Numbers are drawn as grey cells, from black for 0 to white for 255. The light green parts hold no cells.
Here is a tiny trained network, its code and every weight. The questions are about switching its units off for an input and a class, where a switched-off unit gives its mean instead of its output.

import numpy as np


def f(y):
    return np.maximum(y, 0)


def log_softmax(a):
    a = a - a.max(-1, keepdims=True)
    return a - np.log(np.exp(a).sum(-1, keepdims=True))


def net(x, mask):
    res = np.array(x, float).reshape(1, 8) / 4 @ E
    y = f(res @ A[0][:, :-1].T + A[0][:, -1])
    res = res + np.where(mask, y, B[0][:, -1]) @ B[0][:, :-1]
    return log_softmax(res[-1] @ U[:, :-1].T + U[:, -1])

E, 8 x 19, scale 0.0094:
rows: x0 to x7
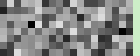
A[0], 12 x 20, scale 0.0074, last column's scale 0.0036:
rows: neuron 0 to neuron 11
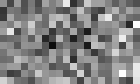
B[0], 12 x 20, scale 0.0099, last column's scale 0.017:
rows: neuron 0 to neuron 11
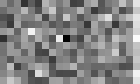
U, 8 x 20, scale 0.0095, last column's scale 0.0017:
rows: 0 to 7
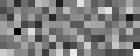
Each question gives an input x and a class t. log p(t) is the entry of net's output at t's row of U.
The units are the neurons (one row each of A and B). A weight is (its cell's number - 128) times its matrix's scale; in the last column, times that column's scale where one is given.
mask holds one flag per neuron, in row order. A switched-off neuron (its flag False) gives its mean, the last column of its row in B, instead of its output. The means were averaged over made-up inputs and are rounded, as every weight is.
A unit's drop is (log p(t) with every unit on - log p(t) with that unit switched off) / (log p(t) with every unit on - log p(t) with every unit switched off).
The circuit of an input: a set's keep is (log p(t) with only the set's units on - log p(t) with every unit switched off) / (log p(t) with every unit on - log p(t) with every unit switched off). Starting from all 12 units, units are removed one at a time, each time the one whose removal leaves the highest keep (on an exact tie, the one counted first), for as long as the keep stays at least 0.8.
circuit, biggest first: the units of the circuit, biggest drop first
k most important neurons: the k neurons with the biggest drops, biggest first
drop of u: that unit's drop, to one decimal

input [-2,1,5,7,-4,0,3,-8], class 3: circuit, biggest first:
neuron 11
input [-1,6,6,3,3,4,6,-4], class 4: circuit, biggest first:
neuron 5; neuron 9
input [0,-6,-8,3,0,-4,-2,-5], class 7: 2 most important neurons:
neuron 0; neuron 11
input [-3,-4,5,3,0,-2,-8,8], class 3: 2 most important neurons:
neuron 0; neuron 11
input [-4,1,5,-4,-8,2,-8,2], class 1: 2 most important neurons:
neuron 2; neuron 10
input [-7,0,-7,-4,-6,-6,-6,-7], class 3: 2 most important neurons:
neuron 0; neuron 11
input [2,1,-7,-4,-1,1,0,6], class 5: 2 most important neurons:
neuron 1; neuron 7
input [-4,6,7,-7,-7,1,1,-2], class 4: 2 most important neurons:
neuron 4; neuron 6
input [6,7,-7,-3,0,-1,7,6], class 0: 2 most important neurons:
neuron 10; neuron 1
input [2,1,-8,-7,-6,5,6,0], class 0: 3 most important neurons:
neuron 10; neuron 1; neuron 9
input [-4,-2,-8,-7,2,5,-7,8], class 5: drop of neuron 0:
0.0
